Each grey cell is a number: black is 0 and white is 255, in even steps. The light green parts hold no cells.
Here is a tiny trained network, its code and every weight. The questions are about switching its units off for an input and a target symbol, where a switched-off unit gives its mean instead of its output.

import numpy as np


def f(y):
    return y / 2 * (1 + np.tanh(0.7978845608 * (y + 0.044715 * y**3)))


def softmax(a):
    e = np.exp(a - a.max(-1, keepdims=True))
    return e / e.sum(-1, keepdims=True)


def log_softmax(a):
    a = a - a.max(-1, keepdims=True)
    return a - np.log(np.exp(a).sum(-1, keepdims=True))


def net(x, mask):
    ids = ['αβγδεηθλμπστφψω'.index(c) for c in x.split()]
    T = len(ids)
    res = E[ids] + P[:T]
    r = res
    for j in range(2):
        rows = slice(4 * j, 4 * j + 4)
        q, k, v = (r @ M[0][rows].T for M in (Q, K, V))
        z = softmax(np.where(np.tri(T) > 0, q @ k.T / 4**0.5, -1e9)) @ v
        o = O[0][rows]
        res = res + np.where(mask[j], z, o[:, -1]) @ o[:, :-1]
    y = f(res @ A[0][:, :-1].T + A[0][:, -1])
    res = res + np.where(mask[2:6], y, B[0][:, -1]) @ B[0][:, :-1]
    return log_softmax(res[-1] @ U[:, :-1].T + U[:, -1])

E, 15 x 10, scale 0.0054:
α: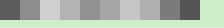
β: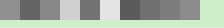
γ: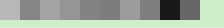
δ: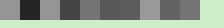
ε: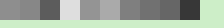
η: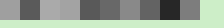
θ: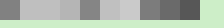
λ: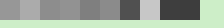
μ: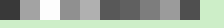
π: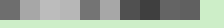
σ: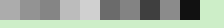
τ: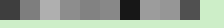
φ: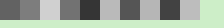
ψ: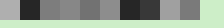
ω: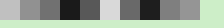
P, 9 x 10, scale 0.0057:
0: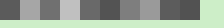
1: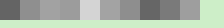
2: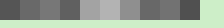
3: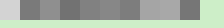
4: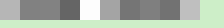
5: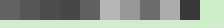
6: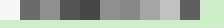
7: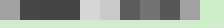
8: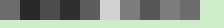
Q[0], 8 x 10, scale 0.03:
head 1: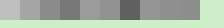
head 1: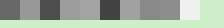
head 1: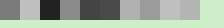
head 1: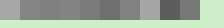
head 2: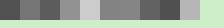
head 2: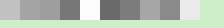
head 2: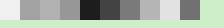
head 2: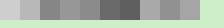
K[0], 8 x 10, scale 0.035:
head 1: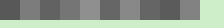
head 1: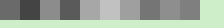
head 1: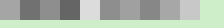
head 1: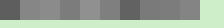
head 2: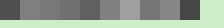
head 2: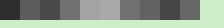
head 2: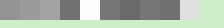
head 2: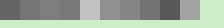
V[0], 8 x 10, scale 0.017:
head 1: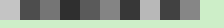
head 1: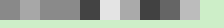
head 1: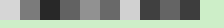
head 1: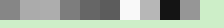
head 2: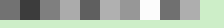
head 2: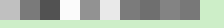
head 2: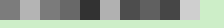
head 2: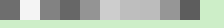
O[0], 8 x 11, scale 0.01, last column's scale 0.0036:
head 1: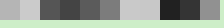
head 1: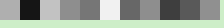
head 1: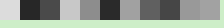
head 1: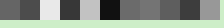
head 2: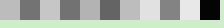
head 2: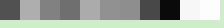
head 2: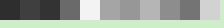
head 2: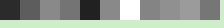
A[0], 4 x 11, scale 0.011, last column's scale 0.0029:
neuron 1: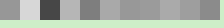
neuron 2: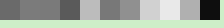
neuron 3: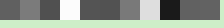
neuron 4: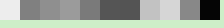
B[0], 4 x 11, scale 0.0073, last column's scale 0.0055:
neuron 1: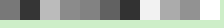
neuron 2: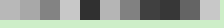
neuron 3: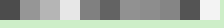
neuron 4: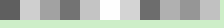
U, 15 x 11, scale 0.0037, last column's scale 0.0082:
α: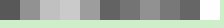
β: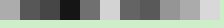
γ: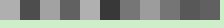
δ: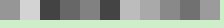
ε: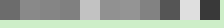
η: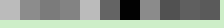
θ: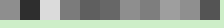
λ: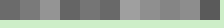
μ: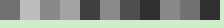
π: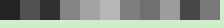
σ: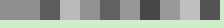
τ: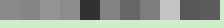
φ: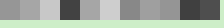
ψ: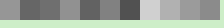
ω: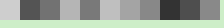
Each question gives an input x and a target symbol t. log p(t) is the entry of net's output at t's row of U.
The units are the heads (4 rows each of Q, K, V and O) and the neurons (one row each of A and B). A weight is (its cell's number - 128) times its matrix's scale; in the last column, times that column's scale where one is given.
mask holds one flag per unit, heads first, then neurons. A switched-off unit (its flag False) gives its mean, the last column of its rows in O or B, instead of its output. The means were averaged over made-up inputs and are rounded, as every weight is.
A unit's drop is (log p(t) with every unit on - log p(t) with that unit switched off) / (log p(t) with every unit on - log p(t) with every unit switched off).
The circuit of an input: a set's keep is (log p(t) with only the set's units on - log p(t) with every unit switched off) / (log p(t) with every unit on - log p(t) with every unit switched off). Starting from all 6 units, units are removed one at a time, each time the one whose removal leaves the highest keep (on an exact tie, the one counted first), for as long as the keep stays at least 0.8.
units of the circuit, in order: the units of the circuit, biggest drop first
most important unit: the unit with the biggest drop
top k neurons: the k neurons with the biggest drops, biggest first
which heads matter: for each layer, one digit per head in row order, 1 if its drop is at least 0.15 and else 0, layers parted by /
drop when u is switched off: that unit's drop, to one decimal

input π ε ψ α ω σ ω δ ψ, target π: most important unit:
head 2
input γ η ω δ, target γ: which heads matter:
10
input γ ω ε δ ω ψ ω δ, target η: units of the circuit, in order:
head 2; head 1
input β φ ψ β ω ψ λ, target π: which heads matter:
01
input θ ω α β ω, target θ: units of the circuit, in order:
head 1; head 2
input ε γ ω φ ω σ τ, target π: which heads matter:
01
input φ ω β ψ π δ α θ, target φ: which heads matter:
11
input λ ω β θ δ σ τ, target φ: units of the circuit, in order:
head 2; neuron 4
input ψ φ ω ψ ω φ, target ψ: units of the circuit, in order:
head 1; neuron 1
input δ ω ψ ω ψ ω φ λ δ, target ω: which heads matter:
01
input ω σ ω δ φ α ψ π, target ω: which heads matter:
10
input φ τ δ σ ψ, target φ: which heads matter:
11
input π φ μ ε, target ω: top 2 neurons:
neuron 2; neuron 1
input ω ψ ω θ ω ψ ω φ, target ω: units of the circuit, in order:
head 1
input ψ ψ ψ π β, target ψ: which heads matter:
10
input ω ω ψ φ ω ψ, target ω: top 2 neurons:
neuron 2; neuron 1
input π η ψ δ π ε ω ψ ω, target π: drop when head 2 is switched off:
0.7
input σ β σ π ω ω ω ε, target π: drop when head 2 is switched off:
1.0
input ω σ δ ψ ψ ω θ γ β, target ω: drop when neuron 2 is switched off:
-0.1
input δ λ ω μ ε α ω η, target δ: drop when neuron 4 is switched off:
0.0
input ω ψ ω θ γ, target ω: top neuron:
neuron 1
